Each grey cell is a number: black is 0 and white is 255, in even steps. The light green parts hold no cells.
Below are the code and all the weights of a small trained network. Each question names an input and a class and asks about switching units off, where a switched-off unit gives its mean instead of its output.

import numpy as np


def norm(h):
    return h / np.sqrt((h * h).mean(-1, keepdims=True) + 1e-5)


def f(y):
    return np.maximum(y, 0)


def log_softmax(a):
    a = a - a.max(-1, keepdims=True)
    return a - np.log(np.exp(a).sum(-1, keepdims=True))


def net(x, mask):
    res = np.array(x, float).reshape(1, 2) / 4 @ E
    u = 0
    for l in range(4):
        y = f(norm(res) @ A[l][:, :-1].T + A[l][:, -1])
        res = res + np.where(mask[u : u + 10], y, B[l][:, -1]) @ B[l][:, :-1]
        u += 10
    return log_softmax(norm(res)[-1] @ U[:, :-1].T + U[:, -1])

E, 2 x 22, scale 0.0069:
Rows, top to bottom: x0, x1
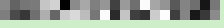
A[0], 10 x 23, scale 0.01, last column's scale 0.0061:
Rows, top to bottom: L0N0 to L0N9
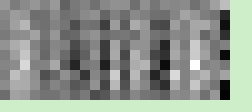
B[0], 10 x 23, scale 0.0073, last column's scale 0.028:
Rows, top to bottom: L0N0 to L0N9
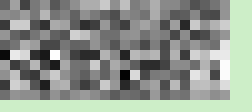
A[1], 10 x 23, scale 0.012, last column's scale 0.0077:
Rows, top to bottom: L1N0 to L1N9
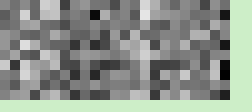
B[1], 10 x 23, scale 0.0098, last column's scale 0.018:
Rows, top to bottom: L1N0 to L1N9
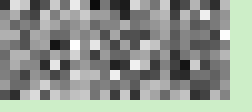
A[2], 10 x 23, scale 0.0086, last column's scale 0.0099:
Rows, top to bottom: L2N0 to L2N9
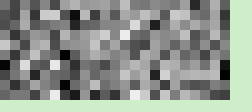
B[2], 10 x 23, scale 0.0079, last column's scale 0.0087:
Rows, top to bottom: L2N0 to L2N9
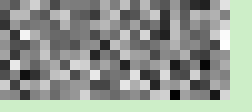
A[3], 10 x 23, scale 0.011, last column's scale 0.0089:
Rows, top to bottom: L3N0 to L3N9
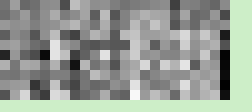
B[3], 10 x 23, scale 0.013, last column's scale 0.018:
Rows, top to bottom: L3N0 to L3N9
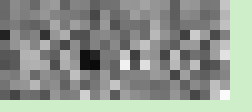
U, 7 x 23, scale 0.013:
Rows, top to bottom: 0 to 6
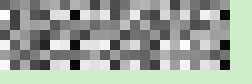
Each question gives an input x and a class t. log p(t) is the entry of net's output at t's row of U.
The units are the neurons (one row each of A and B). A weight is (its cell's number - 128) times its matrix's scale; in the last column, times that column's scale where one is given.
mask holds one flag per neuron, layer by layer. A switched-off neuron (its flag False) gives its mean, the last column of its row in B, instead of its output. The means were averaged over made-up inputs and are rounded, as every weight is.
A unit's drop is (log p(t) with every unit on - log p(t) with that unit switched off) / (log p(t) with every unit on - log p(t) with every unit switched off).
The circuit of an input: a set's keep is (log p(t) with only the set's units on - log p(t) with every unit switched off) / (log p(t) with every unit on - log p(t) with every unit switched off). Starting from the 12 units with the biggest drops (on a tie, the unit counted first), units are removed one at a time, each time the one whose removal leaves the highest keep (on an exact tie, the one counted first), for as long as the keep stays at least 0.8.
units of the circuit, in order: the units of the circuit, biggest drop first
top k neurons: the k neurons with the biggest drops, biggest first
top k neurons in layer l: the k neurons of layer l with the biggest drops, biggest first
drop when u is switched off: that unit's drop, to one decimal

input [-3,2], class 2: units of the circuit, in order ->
L0N7, L0N5, L0N8
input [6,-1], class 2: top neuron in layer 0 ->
L0N7
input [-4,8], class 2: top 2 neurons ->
L0N7, L1N0
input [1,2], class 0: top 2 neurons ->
L0N6, L0N4
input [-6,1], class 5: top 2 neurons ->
L0N5, L1N3
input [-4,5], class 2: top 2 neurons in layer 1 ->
L1N0, L1N3
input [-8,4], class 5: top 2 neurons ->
L0N5, L0N8
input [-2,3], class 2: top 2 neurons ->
L1N0, L0N7
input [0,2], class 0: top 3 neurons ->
L0N6, L0N4, L0N7
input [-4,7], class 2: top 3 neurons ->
L0N7, L1N0, L0N5
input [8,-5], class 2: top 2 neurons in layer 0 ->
L0N7, L0N6
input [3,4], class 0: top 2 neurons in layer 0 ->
L0N6, L0N4
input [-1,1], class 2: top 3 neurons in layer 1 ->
L1N0, L1N5, L1N3
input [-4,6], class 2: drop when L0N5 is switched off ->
0.2
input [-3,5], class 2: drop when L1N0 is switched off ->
0.9
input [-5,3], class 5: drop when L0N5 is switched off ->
0.8
